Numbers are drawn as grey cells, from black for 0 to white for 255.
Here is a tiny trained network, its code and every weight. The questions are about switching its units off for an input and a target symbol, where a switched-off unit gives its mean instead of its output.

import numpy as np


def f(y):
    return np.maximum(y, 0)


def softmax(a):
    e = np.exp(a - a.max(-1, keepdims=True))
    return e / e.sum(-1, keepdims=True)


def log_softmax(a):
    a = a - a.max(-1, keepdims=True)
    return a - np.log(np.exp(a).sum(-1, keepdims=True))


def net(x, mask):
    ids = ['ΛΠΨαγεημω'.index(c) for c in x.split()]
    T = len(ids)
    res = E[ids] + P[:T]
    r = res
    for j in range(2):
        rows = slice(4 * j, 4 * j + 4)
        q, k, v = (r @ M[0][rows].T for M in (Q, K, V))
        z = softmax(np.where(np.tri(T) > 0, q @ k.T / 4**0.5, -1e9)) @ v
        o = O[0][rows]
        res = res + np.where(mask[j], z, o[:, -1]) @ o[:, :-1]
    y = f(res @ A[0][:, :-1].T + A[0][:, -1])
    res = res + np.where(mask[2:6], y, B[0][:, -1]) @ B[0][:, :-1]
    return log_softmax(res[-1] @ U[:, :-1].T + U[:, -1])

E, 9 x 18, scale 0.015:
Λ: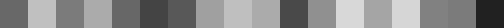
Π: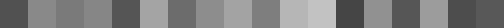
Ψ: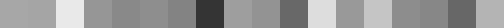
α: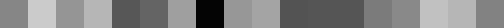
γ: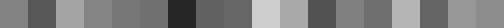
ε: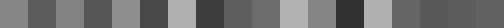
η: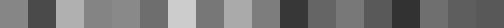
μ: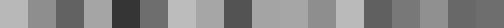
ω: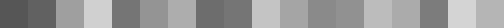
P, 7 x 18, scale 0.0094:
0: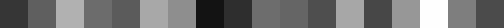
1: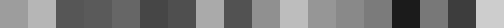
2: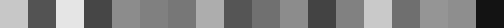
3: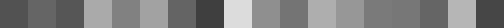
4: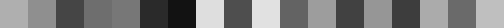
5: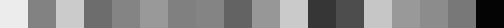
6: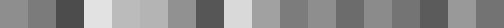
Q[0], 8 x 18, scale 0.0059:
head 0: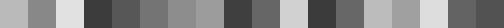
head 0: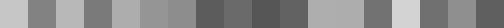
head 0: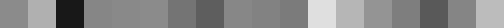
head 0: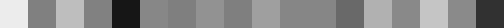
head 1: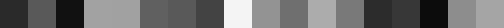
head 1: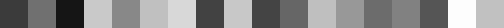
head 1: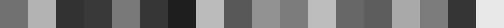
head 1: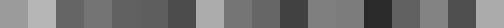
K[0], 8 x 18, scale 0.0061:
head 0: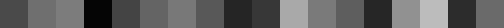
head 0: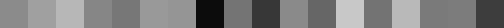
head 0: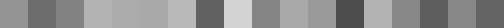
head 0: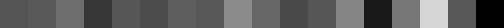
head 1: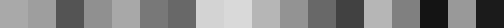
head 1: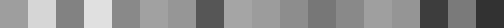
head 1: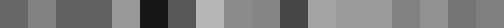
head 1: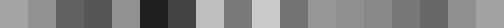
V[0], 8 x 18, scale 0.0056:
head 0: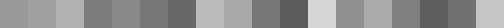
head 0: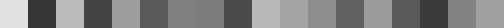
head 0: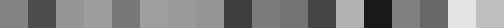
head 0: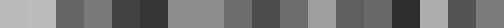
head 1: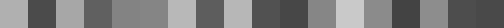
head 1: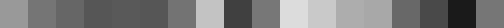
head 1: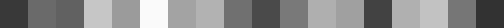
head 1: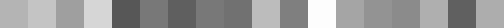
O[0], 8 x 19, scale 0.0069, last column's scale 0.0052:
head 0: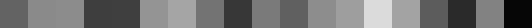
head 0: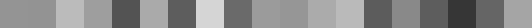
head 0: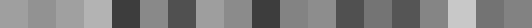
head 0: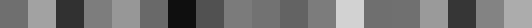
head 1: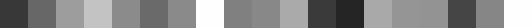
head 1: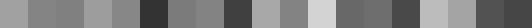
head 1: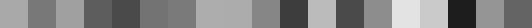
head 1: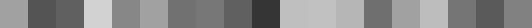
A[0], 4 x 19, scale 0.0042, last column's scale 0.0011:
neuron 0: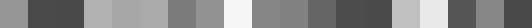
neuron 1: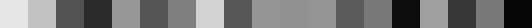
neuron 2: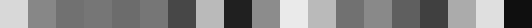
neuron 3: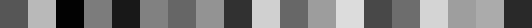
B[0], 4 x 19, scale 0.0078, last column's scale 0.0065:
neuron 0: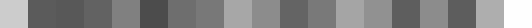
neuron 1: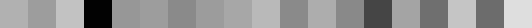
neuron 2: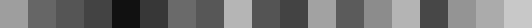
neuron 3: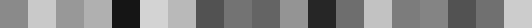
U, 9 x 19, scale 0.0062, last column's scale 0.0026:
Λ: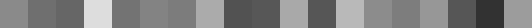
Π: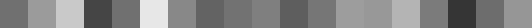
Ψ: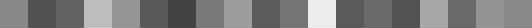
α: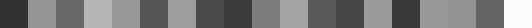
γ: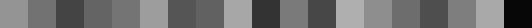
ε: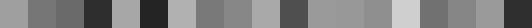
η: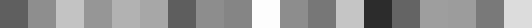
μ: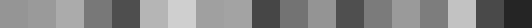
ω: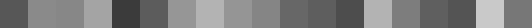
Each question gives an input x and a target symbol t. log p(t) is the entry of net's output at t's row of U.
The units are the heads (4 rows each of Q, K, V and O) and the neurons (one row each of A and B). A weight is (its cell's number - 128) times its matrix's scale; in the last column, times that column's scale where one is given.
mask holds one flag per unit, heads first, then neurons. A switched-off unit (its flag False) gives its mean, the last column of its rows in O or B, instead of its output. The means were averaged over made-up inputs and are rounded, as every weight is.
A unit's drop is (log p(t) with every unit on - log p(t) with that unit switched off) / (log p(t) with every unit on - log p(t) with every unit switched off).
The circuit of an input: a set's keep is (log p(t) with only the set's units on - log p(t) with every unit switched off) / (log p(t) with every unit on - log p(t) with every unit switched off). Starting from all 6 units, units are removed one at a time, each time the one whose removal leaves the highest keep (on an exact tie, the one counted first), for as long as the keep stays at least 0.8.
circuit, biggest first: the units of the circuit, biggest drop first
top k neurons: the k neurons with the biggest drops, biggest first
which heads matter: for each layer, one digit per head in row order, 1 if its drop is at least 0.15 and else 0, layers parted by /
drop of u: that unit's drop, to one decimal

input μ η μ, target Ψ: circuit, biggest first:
(head 0; head 1)
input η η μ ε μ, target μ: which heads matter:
01
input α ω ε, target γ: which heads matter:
11
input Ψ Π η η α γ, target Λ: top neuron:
(neuron 1)
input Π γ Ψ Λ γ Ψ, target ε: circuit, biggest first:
(head 0; head 1)
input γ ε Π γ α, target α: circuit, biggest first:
(head 1; neuron 3)
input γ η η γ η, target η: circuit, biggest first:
(neuron 1; head 1; neuron 2)
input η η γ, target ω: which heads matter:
01
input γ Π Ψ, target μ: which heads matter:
10
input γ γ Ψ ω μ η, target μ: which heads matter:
11
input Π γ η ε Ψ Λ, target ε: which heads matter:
11
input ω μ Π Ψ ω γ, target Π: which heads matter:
11
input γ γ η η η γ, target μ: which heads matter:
10
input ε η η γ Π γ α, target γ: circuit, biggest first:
(head 1)
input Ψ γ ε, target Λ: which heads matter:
01
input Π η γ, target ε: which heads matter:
11
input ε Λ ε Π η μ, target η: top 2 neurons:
(neuron 1; neuron 3)
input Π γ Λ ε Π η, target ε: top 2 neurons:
(neuron 0; neuron 3)
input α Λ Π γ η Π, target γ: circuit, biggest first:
(head 1; head 0)
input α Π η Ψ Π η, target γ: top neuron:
(neuron 0)
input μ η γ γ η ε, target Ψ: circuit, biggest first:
(head 1; head 0)
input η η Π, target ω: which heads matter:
01
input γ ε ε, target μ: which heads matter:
10
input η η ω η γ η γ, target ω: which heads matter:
11
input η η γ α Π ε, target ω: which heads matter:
01
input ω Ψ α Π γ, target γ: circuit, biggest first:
(head 1; neuron 2)
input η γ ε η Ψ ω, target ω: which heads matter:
01
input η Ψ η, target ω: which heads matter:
01
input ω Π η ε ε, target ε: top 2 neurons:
(neuron 1; neuron 2)
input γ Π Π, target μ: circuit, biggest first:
(head 0)
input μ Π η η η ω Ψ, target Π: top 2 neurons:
(neuron 0; neuron 2)
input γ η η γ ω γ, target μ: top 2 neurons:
(neuron 2; neuron 0)
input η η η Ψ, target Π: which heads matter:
10
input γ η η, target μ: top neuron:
(neuron 0)
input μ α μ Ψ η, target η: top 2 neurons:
(neuron 1; neuron 2)
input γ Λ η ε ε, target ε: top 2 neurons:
(neuron 2; neuron 1)
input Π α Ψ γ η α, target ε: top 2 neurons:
(neuron 0; neuron 3)
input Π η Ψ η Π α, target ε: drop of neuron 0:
0.2
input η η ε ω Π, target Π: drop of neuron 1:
0.3
